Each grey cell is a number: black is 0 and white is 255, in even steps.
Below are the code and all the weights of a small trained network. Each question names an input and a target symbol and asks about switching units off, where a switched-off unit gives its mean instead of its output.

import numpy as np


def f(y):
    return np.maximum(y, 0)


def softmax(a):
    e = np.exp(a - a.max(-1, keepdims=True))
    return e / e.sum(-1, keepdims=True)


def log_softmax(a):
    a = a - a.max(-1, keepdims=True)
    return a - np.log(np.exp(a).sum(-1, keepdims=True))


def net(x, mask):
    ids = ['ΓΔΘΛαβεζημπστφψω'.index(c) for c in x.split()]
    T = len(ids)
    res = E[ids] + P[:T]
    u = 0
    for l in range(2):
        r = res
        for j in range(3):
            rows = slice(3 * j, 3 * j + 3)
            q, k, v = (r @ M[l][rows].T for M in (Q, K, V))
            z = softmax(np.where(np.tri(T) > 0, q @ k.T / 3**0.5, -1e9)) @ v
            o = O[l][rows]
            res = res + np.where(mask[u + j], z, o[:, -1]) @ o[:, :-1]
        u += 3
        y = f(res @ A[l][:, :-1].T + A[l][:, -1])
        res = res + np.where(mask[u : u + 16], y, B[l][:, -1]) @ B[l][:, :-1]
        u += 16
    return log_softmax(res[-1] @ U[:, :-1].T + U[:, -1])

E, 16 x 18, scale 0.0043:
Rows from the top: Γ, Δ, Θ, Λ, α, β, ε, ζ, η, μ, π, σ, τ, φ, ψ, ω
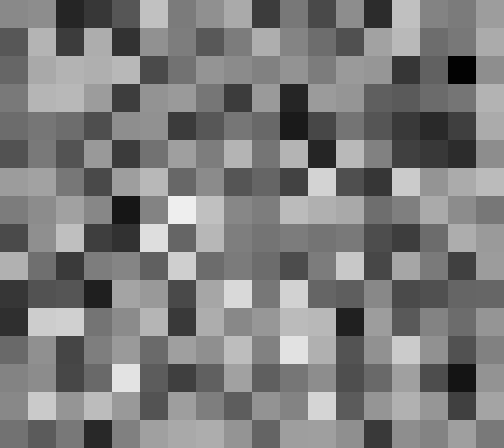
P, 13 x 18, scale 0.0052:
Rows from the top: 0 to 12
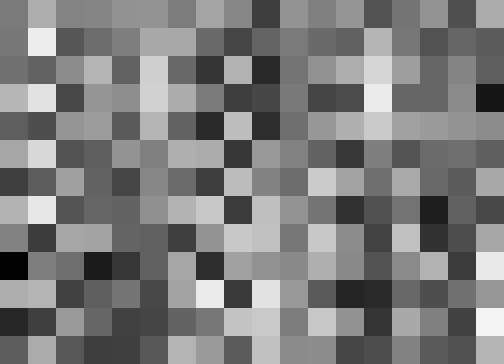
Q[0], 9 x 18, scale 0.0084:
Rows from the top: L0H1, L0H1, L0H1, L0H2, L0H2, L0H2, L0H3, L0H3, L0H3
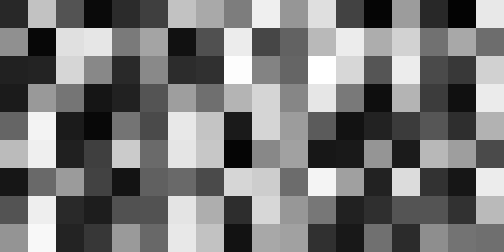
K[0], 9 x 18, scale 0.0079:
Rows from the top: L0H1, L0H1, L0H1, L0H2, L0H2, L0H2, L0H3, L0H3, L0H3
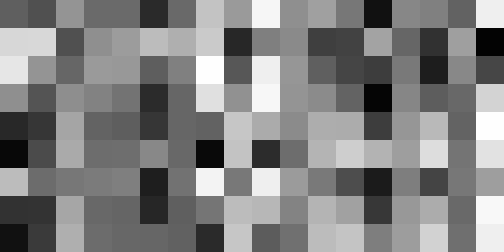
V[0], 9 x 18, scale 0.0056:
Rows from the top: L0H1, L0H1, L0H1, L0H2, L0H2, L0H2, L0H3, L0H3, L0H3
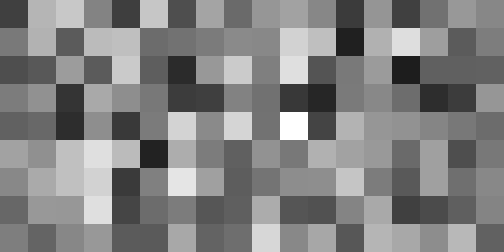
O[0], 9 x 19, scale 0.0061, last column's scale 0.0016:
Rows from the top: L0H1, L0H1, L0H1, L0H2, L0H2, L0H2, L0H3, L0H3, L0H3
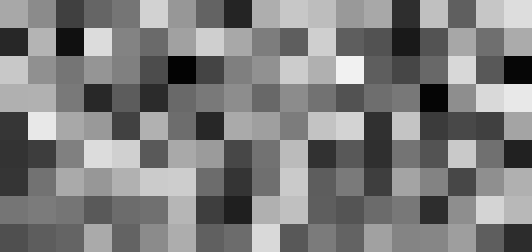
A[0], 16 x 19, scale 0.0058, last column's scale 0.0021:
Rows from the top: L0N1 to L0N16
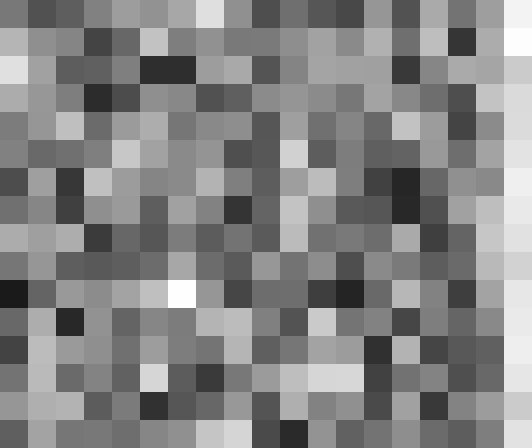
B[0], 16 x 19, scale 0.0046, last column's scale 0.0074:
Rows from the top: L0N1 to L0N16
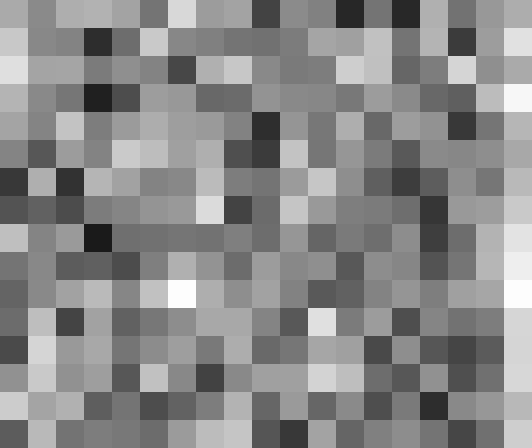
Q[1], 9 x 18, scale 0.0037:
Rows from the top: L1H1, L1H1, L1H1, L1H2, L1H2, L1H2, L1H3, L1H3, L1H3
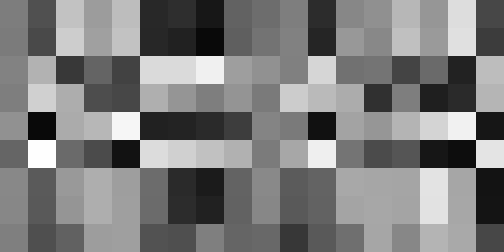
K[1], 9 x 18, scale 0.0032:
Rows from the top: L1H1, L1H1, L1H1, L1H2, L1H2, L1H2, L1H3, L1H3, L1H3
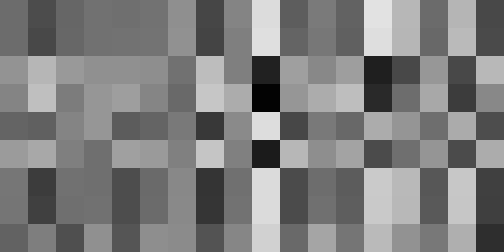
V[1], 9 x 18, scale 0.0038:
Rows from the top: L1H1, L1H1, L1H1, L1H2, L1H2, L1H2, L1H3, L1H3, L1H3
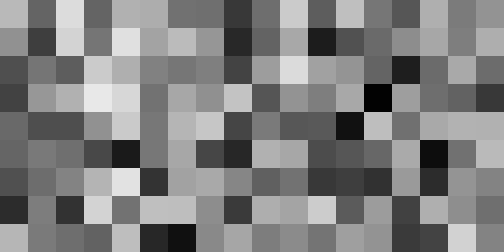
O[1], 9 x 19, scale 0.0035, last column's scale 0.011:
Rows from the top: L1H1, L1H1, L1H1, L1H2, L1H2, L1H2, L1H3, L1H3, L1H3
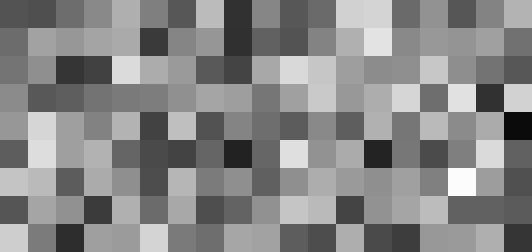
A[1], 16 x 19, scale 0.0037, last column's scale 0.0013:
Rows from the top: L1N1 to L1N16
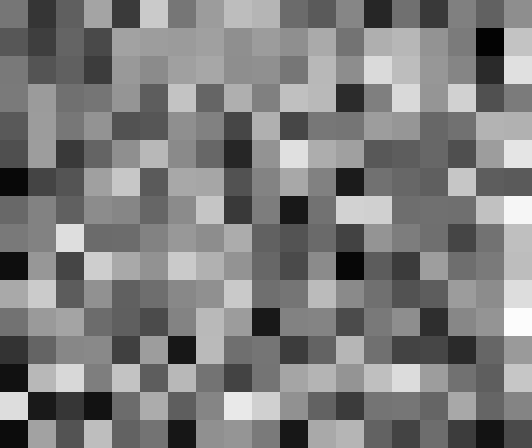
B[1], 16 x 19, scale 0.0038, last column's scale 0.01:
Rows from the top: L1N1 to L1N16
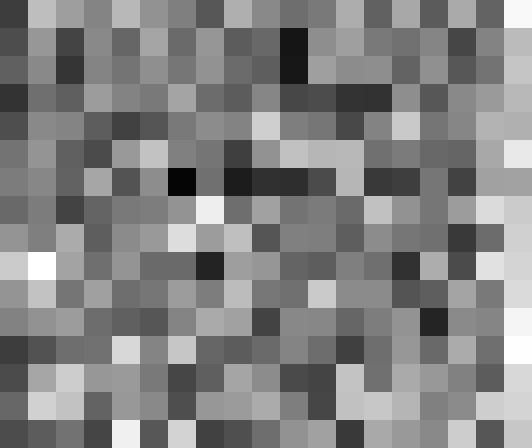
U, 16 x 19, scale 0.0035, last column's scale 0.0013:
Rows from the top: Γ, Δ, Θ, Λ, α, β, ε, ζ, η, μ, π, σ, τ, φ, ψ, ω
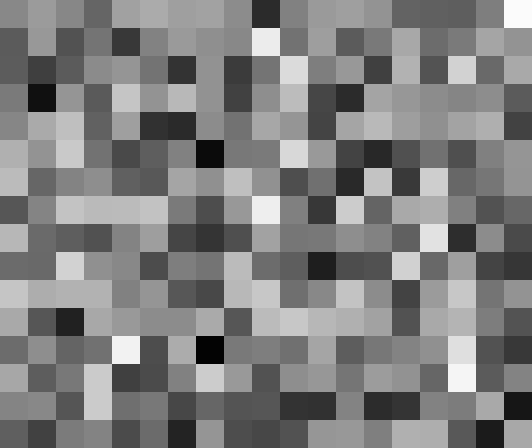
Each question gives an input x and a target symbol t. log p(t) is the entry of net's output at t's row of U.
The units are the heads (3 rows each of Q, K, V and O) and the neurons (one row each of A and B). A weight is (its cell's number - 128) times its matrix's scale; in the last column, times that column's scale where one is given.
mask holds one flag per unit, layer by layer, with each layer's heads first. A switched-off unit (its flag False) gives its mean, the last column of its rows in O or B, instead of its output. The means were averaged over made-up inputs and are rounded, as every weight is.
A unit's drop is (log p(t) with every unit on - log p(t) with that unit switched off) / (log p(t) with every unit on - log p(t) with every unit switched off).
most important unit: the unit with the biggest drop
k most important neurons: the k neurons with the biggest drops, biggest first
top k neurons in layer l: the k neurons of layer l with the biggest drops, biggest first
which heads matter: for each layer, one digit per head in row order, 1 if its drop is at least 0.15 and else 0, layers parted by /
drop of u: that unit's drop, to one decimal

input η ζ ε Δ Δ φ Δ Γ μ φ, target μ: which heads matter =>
110 / 000
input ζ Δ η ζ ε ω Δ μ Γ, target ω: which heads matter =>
011 / 111
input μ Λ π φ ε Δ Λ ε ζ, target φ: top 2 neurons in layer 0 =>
[L0N5 L0N13]
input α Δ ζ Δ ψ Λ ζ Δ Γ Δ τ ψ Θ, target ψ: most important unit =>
L0H2
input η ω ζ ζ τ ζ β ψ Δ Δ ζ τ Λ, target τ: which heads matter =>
111 / 000
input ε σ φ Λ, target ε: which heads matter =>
011 / 010
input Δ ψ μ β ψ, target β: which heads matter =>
010 / 000
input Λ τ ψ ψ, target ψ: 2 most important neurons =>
[L1N7 L1N10]
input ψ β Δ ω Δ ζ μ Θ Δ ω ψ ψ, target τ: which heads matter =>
110 / 111
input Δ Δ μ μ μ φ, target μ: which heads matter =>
100 / 000
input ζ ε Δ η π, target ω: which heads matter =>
011 / 011
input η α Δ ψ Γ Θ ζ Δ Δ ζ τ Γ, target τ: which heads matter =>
111 / 000
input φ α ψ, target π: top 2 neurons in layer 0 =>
[L0N3 L0N15]
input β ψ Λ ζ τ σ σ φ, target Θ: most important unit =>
L1H2
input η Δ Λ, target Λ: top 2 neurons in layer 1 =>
[L1N13 L1N16]
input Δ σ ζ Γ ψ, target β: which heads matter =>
010 / 110
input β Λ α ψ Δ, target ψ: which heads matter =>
110 / 000
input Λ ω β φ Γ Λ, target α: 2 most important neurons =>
[L0N6 L0N1]
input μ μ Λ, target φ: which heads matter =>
110 / 011
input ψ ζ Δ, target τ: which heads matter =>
110 / 111
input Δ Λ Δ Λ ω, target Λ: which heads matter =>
111 / 000
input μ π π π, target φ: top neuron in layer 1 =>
[L1N10]
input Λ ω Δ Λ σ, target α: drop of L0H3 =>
0.3
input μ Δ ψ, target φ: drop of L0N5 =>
0.1
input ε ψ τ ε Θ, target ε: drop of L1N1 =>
0.0
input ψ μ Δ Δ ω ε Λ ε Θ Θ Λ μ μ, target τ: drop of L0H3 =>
0.2
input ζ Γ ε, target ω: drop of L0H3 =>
0.3
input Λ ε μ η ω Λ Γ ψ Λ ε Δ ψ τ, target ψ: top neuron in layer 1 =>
[L1N7]
